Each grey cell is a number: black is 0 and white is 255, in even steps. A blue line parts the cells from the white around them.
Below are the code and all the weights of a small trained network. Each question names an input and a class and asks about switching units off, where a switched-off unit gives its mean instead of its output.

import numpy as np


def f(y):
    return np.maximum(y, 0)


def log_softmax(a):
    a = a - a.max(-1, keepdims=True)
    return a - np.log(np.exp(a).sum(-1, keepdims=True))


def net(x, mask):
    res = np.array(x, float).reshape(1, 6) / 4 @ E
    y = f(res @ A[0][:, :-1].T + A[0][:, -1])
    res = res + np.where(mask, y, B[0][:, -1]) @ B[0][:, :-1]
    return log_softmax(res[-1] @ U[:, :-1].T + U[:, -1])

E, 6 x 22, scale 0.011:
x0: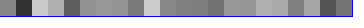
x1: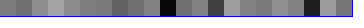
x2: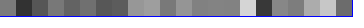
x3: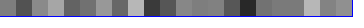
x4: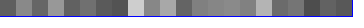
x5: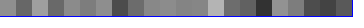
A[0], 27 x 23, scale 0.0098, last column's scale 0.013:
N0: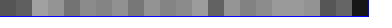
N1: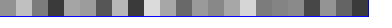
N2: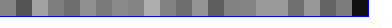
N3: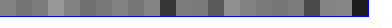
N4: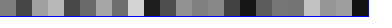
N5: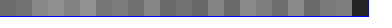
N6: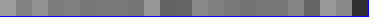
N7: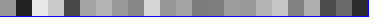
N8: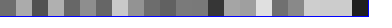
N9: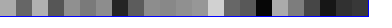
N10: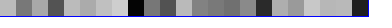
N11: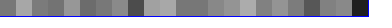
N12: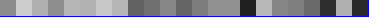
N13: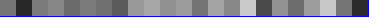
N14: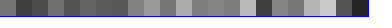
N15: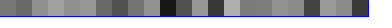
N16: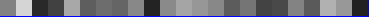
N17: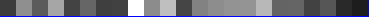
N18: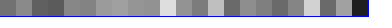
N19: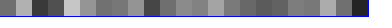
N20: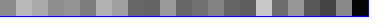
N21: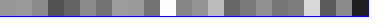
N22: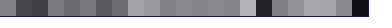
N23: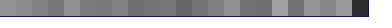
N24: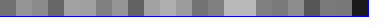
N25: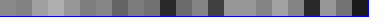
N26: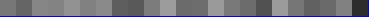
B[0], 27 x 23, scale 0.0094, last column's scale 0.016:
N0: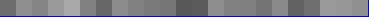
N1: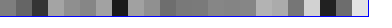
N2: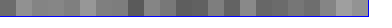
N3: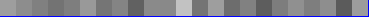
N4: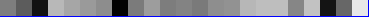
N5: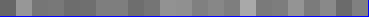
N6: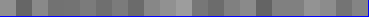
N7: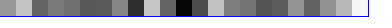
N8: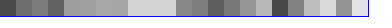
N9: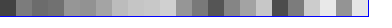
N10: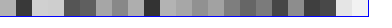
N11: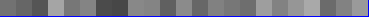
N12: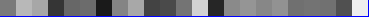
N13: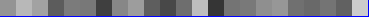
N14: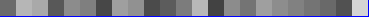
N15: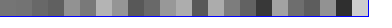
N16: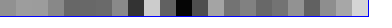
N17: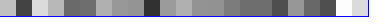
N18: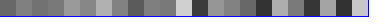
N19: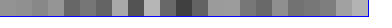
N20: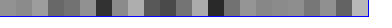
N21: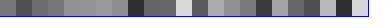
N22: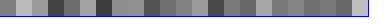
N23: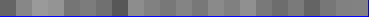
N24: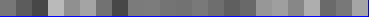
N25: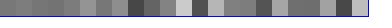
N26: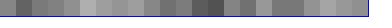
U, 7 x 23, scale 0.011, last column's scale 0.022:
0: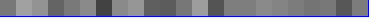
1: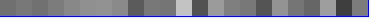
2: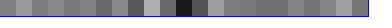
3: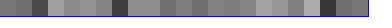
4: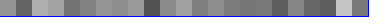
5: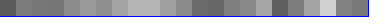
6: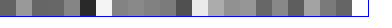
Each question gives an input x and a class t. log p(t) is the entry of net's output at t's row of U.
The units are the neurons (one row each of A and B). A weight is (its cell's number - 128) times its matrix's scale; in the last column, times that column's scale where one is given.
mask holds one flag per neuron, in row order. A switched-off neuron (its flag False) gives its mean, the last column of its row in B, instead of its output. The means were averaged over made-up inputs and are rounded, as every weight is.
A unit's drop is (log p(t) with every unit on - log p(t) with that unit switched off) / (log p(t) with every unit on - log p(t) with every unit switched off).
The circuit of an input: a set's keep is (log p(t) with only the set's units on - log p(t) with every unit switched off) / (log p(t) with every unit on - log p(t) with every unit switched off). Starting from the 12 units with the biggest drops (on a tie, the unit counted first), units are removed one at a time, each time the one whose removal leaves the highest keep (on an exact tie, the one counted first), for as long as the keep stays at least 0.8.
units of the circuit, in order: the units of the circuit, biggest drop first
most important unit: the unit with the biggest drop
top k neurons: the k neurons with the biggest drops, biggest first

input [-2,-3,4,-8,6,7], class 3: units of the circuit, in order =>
[N1]
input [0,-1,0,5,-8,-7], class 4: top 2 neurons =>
[N10, N9]
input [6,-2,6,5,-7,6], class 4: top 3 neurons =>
[N10, N12, N16]
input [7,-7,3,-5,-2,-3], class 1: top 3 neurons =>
[N21, N18, N16]
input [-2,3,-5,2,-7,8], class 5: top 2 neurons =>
[N9, N17]
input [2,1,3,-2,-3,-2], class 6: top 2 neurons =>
[N17, N12]
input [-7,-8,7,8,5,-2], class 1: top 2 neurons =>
[N21, N18]
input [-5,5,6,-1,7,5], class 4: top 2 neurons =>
[N17, N12]
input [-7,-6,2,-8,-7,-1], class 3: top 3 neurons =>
[N1, N7, N24]
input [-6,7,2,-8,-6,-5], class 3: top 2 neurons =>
[N1, N21]
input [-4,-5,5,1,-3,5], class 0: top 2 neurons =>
[N8, N14]
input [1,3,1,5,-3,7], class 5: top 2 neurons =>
[N9, N1]
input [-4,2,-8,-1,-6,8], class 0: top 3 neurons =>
[N12, N8, N20]
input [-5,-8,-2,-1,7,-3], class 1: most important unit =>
N21
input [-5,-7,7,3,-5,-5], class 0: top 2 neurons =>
[N14, N22]
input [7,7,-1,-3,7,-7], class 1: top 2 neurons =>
[N15, N25]
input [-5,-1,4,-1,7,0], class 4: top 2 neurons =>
[N17, N7]
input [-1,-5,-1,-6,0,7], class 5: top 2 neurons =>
[N9, N4]
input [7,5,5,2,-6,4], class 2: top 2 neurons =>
[N7, N17]
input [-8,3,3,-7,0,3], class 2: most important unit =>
N16
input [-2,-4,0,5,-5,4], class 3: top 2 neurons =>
[N4, N17]
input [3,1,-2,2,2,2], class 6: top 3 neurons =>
[N16, N10, N19]
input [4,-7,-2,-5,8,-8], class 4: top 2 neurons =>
[N17, N9]
